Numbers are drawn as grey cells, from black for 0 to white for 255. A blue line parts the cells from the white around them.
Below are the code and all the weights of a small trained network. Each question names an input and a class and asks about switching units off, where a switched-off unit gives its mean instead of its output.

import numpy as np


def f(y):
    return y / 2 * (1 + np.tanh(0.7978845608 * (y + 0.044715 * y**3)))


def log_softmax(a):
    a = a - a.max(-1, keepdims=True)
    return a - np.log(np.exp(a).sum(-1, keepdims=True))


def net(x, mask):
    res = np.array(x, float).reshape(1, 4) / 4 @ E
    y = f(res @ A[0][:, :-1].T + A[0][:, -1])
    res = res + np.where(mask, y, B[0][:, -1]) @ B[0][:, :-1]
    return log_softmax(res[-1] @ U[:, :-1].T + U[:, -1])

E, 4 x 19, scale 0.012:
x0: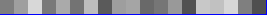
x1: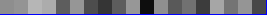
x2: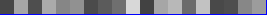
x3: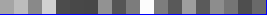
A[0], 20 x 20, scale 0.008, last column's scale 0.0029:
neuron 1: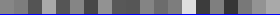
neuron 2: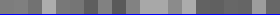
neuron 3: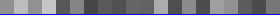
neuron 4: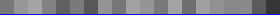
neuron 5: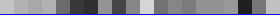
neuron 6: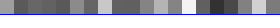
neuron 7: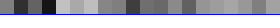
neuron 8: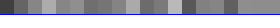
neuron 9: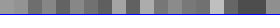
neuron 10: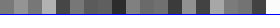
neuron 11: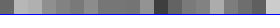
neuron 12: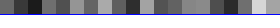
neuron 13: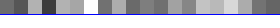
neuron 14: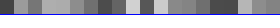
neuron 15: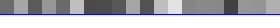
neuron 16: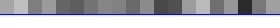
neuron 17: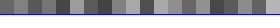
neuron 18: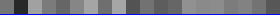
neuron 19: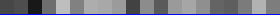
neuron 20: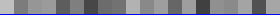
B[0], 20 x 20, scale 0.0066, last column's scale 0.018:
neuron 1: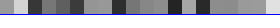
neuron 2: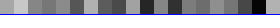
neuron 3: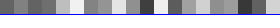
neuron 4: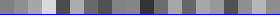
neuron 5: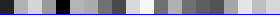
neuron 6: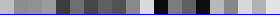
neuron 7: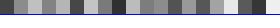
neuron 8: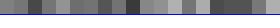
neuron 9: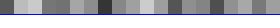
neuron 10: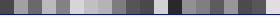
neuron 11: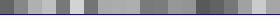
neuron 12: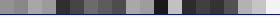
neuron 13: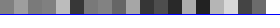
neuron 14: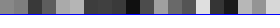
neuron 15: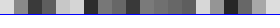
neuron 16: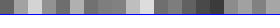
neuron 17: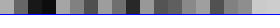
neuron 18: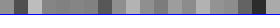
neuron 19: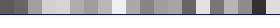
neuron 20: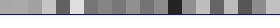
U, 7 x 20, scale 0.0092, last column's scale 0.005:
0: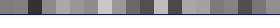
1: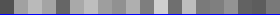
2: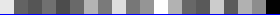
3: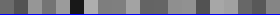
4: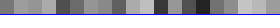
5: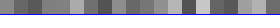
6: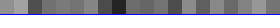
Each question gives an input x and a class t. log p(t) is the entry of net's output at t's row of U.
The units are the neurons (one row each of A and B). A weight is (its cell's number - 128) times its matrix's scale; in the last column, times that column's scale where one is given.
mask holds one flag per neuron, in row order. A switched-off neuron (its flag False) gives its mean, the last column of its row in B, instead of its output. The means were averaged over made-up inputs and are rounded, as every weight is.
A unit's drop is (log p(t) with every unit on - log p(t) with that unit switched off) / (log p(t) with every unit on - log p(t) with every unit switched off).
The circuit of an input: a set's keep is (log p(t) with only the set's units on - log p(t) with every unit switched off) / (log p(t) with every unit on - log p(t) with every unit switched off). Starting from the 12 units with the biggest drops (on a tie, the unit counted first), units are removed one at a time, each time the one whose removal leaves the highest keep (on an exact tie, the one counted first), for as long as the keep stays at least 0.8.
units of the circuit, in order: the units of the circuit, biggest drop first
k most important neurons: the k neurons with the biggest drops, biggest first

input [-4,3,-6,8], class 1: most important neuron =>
[neuron 3]
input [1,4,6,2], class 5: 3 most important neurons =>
[neuron 13; neuron 14; neuron 7]
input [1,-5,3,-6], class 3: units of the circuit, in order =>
[neuron 7; neuron 13]
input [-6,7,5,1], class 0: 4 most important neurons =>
[neuron 3; neuron 10; neuron 5; neuron 20]
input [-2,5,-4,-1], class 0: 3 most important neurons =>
[neuron 5; neuron 7; neuron 12]
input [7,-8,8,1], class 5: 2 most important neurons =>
[neuron 10; neuron 7]
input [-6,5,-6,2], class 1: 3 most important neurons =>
[neuron 3; neuron 10; neuron 20]
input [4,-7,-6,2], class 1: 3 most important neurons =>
[neuron 12; neuron 6; neuron 5]
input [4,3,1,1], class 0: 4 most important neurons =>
[neuron 7; neuron 5; neuron 12; neuron 6]
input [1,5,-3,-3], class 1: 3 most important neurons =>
[neuron 15; neuron 14; neuron 17]
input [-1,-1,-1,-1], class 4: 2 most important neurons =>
[neuron 3; neuron 13]
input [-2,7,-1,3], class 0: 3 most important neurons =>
[neuron 3; neuron 7; neuron 12]
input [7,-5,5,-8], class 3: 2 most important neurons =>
[neuron 13; neuron 7]
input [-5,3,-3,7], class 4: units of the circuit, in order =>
[neuron 5]
